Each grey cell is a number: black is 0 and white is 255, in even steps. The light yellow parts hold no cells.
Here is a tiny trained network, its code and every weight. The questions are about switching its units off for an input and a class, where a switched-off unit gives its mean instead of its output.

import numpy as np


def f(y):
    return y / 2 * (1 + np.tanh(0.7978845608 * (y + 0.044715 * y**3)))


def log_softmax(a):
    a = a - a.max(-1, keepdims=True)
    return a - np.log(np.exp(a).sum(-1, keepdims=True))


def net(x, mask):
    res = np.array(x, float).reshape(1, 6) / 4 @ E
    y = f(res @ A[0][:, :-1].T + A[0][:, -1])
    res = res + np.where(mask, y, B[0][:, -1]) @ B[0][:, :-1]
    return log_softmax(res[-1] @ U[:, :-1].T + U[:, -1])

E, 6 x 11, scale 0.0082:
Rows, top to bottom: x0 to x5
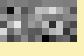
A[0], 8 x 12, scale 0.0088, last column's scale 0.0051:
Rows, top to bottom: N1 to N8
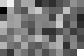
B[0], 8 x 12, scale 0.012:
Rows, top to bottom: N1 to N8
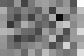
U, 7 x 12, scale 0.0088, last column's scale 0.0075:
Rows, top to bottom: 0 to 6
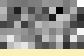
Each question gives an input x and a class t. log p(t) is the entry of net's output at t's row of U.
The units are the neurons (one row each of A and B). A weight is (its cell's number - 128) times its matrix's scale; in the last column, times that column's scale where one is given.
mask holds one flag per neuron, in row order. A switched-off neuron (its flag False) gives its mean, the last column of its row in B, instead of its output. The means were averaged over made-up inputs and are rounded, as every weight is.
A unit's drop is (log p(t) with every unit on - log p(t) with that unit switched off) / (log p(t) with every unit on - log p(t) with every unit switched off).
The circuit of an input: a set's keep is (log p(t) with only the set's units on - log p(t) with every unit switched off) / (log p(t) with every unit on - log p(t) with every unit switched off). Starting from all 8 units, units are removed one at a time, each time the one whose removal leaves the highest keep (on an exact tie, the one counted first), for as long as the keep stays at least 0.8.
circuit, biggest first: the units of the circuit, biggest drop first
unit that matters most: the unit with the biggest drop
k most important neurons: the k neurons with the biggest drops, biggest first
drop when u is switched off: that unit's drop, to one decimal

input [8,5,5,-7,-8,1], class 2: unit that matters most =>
N2
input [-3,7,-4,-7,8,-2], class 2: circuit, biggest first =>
N7; N4
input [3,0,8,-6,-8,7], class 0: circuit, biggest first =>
N5; N3
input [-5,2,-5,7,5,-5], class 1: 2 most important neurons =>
N3; N6
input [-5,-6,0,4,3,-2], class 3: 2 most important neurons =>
N1; N5
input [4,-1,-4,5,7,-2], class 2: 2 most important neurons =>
N4; N7
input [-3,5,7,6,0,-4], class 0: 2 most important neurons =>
N1; N6
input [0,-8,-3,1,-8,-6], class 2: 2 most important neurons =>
N2; N8
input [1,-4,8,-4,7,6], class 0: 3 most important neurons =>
N1; N5; N2
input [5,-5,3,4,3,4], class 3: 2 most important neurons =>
N1; N2
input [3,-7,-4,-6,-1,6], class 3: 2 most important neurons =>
N1; N3
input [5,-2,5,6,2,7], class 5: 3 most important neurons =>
N5; N8; N7
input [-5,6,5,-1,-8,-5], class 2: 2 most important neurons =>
N2; N1
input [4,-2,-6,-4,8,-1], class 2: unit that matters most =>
N7
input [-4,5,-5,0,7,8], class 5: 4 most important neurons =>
N8; N5; N1; N2
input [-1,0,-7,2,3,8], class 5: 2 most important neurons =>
N5; N8
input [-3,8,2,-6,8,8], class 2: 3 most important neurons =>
N7; N4; N1
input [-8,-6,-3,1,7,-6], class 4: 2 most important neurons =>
N2; N1
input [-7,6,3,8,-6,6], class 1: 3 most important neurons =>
N6; N3; N1
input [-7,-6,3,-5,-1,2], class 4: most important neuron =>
N3
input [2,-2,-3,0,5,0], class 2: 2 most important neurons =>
N7; N4
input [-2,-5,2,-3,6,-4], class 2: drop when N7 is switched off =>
0.3
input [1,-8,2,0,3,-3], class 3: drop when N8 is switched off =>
0.0
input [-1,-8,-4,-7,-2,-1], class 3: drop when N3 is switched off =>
0.1
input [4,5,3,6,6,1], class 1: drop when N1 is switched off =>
0.2
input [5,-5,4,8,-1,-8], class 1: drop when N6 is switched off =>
0.3
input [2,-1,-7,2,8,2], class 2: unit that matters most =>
N4
